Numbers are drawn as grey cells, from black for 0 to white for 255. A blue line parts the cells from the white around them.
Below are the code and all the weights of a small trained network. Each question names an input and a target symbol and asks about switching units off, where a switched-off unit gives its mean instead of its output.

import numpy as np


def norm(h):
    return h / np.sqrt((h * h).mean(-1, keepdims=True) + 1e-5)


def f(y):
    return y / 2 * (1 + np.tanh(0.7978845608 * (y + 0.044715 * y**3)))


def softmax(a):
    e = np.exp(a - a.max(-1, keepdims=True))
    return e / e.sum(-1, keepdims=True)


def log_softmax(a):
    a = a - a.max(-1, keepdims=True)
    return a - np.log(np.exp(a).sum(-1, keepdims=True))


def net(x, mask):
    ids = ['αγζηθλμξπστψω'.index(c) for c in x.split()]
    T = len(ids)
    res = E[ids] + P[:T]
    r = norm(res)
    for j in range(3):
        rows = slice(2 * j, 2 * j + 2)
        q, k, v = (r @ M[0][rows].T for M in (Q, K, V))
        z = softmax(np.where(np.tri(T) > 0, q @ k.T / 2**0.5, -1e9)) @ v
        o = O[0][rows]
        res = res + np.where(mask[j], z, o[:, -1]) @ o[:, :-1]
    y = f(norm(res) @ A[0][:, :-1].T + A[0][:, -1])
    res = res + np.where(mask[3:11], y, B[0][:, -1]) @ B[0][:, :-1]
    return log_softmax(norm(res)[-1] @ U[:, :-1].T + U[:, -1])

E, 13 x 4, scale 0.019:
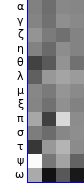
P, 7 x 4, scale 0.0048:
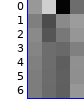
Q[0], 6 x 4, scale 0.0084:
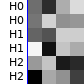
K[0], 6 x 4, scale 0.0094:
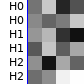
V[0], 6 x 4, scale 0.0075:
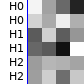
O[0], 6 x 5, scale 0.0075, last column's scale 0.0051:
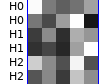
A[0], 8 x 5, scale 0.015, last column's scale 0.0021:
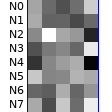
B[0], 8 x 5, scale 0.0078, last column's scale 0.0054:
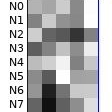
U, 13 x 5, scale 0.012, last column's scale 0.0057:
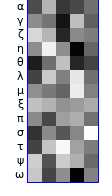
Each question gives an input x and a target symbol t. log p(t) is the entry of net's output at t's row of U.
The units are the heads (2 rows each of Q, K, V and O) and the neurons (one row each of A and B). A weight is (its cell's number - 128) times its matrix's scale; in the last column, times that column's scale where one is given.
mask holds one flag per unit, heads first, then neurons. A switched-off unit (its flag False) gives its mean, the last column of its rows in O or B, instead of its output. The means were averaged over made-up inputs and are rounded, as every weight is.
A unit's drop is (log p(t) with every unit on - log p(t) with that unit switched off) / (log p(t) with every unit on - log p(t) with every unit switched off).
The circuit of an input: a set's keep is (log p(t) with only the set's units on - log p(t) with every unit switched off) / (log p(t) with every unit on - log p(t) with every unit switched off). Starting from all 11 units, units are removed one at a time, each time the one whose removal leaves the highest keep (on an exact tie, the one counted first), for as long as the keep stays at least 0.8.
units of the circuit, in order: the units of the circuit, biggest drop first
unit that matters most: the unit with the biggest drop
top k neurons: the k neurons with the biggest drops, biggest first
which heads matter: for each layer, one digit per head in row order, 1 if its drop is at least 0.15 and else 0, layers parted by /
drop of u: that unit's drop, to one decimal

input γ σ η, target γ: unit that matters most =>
H1
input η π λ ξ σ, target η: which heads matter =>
100
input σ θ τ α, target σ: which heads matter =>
010
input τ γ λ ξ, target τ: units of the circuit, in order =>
H0, N4
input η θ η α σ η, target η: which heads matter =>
100
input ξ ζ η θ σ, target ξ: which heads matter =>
100
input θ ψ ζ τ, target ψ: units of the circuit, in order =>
H1, N2, N6
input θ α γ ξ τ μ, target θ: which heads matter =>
101
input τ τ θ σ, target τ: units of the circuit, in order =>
H0, N4
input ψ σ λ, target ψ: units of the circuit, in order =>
H1, H0, N2
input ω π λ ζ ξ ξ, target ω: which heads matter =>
111
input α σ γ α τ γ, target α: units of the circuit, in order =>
H1, H0, N6
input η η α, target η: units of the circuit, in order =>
H0, N1
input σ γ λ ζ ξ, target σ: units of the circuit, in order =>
H1
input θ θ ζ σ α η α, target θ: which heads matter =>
100
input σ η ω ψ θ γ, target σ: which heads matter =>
010
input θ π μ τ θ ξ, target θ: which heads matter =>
101
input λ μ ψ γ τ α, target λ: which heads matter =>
101
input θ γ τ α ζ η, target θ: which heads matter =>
100
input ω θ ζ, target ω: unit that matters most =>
H2
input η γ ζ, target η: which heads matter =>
000
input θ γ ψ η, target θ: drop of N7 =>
-0.1
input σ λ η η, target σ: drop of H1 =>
0.4
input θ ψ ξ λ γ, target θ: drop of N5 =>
0.0
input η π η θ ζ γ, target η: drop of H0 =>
0.9
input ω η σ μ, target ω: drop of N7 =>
0.1
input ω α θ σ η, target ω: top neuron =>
N7
